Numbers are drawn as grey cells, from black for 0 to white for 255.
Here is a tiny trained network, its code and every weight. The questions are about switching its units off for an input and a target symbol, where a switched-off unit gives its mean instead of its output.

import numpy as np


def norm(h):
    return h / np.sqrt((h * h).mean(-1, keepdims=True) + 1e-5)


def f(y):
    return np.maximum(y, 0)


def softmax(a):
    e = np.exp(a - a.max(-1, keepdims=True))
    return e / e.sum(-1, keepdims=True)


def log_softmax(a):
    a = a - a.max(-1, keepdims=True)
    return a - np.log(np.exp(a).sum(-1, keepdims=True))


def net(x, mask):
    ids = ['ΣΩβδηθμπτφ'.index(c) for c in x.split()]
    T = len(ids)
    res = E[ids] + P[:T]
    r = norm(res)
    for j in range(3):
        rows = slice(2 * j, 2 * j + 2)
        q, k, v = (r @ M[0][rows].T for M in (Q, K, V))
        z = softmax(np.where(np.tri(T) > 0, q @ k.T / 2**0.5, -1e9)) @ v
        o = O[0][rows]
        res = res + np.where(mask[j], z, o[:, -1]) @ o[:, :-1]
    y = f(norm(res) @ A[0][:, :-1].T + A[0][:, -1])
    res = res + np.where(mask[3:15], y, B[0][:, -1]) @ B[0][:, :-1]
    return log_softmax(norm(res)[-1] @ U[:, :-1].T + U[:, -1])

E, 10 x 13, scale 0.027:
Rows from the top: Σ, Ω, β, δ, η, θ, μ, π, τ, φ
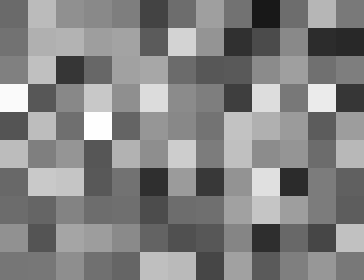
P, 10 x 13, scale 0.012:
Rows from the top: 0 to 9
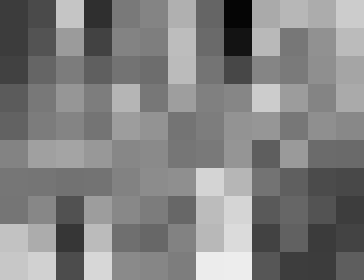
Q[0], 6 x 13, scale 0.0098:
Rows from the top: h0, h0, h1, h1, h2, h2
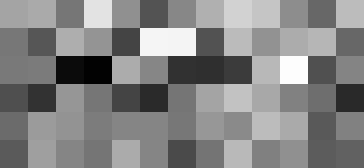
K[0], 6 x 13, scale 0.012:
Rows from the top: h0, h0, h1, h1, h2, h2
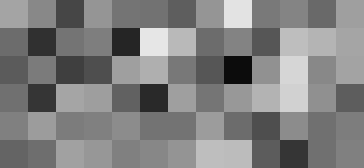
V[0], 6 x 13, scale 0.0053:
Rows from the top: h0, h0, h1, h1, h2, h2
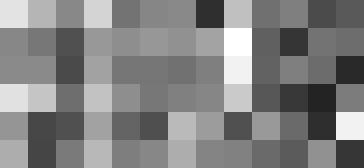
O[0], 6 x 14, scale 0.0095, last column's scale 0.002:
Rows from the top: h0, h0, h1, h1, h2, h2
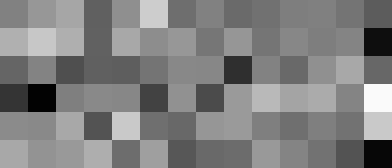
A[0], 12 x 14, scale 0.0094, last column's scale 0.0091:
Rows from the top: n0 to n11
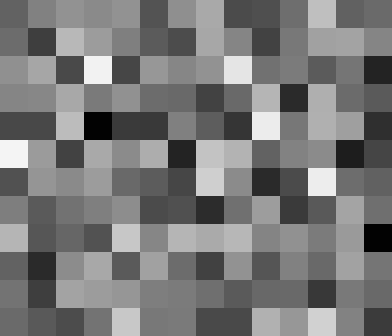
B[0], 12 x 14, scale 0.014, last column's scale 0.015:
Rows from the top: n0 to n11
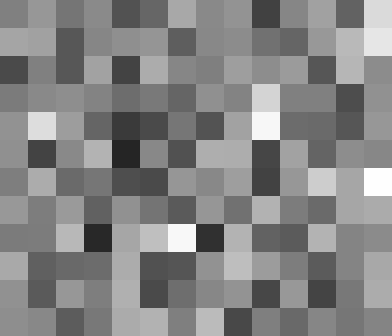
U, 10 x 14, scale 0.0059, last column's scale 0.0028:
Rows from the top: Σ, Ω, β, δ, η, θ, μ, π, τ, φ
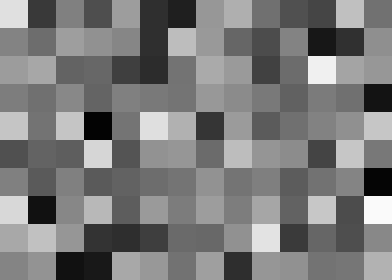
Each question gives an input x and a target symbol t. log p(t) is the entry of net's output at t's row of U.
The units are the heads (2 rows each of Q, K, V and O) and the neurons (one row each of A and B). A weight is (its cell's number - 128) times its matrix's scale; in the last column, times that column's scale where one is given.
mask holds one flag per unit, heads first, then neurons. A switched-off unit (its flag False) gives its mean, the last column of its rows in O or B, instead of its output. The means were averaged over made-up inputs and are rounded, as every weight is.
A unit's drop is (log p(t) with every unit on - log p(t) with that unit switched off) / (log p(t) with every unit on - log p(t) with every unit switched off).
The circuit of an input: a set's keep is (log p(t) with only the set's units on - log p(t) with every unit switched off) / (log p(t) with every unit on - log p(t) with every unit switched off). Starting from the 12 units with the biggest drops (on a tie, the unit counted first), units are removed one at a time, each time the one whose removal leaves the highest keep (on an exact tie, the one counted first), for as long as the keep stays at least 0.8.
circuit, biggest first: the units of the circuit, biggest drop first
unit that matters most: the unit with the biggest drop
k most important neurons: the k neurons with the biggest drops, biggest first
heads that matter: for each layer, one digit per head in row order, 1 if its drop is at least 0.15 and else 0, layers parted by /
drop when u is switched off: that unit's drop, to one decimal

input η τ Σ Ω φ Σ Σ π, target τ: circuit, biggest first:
[h1, n4]
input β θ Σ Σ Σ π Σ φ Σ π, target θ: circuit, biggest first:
[n2, h2]
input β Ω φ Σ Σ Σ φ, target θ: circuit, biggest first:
[h2, n2, n6]
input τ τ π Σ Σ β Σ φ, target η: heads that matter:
100
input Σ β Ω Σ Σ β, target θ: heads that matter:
010
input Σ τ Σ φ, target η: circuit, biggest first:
[n6, h0]
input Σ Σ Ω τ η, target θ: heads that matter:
000
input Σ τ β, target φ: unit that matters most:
n6
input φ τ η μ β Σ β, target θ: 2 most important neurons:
[n5, n6]
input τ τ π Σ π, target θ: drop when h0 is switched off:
0.1
